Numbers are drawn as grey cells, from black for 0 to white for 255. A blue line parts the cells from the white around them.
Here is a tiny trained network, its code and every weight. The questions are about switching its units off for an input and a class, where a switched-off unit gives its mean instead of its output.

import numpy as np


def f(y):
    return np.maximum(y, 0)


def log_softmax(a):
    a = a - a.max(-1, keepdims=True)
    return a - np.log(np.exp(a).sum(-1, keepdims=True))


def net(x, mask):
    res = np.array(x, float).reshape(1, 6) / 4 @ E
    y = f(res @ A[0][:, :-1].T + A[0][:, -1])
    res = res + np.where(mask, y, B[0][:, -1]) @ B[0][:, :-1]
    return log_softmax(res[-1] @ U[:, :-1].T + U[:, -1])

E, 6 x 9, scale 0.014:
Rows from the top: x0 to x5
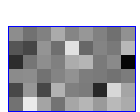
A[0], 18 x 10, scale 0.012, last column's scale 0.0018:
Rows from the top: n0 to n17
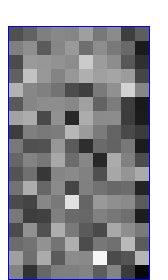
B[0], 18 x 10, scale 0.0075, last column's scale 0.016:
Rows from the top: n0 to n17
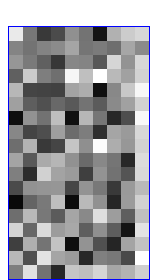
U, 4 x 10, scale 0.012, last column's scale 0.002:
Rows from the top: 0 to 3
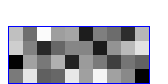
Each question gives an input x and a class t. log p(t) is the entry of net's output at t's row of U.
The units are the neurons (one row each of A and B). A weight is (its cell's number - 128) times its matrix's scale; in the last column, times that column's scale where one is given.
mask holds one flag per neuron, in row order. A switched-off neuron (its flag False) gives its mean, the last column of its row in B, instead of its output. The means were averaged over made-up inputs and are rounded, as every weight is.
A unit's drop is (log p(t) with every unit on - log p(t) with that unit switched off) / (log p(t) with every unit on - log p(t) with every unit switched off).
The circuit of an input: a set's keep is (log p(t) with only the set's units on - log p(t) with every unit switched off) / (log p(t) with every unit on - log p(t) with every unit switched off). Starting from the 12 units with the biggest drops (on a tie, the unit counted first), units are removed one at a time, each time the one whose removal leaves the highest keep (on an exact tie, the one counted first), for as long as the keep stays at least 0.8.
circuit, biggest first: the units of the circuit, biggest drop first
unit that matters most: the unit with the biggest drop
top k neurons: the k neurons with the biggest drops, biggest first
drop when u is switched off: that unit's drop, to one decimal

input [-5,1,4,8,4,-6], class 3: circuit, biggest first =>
n17
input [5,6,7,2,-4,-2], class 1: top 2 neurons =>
n0; n6
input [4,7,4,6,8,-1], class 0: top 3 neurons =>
n14; n10; n6
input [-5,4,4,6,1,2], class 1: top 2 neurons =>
n6; n7
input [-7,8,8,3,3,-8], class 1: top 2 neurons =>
n0; n7
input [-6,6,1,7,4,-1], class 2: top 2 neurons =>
n12; n16
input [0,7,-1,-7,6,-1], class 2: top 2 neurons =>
n12; n15
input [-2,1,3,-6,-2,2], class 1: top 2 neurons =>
n14; n10
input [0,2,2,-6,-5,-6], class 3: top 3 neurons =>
n17; n8; n14
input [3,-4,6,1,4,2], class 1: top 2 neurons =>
n0; n16
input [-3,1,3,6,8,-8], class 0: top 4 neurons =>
n14; n10; n9; n3
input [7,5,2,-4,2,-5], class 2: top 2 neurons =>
n12; n3
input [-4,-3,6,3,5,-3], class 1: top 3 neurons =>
n0; n16; n5
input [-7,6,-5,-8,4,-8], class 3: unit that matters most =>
n8
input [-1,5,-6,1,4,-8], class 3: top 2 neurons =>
n8; n13
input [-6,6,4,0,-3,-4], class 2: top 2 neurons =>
n12; n4
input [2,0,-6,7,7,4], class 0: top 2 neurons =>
n14; n10
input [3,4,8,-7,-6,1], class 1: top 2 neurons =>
n0; n7
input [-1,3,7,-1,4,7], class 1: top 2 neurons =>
n7; n0
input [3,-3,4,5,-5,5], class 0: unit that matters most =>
n16
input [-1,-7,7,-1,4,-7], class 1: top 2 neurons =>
n0; n5
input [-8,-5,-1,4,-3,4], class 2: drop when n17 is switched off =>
0.1
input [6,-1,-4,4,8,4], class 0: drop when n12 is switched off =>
0.0
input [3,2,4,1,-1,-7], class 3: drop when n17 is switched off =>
0.1
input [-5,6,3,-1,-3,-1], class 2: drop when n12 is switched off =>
1.1
